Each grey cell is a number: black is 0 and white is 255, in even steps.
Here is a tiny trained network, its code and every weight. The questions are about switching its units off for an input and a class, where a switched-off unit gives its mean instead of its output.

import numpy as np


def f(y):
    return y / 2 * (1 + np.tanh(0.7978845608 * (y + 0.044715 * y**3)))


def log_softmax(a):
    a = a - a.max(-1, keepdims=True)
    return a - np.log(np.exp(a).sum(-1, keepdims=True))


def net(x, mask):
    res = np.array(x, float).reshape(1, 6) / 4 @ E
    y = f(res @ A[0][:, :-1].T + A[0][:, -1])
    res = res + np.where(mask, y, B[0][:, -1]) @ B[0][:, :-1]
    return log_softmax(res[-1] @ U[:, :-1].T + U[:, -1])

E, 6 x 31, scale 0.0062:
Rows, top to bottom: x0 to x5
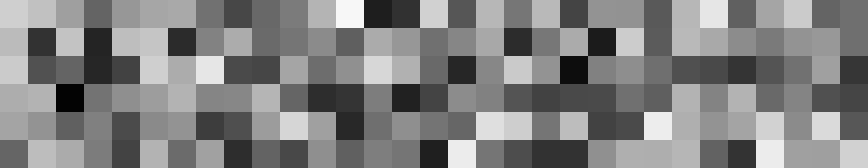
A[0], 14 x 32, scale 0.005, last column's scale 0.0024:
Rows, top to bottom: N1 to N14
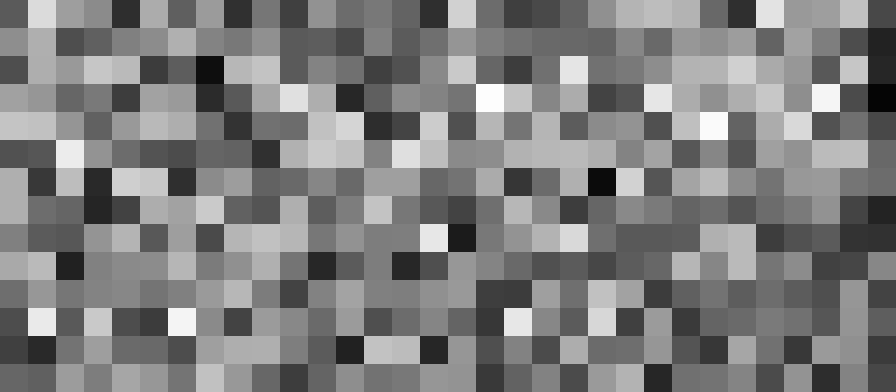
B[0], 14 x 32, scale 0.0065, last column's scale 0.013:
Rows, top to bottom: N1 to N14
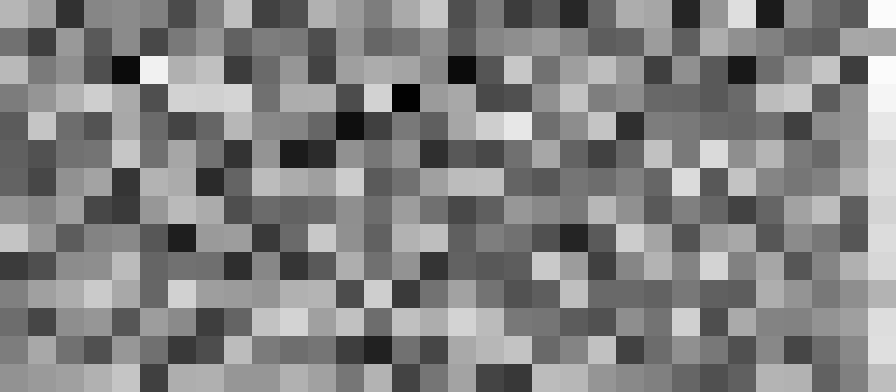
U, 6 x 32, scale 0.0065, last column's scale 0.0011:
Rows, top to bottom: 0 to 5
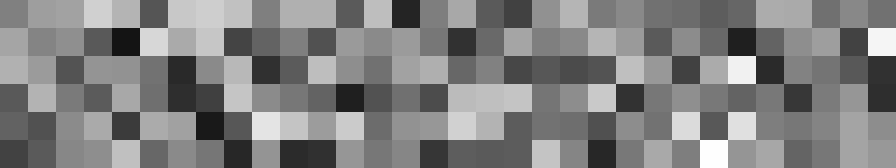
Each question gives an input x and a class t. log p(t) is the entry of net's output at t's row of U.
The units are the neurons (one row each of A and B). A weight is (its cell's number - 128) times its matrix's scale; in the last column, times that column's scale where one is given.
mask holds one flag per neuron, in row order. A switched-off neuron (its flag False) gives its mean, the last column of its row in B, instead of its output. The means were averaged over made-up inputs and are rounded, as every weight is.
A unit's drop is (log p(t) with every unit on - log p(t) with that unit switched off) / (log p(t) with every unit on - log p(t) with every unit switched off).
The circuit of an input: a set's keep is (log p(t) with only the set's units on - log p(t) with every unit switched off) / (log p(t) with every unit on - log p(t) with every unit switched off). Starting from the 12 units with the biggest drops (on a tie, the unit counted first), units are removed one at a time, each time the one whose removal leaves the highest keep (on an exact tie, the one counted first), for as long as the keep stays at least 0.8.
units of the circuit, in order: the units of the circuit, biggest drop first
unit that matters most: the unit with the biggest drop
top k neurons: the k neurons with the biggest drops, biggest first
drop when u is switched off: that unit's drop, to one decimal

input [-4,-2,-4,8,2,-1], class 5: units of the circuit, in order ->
N10
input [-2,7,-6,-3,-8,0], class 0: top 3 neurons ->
N14, N11, N12
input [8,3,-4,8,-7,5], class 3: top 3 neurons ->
N5, N4, N6
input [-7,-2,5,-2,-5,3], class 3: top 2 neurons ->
N13, N3
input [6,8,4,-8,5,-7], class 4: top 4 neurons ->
N7, N1, N10, N13
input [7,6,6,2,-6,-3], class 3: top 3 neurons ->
N5, N3, N4
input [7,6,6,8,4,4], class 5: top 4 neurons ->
N10, N3, N13, N2
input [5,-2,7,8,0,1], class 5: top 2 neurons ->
N10, N3
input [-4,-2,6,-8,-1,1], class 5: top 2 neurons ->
N6, N3
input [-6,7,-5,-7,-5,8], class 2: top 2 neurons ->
N1, N12
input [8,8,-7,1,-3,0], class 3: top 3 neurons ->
N5, N12, N8
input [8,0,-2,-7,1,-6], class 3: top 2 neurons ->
N5, N1
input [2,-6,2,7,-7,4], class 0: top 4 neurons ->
N14, N11, N6, N7
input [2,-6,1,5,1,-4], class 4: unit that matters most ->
N12
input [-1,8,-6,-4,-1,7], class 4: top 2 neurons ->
N7, N9
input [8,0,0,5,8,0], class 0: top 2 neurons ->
N4, N13
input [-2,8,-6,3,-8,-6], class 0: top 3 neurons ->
N14, N11, N12
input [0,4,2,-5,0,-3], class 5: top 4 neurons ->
N6, N12, N1, N3
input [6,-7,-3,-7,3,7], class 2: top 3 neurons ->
N1, N7, N10
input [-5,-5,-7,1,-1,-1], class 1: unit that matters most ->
N3
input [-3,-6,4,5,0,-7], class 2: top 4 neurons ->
N9, N3, N7, N6
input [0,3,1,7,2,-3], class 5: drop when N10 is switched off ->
0.3
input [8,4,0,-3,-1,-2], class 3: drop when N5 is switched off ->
1.0
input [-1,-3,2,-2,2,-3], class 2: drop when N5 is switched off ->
0.2
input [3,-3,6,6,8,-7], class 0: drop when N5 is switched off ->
0.0
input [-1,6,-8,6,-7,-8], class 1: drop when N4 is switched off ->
0.4
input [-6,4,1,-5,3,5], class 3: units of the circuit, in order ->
N13
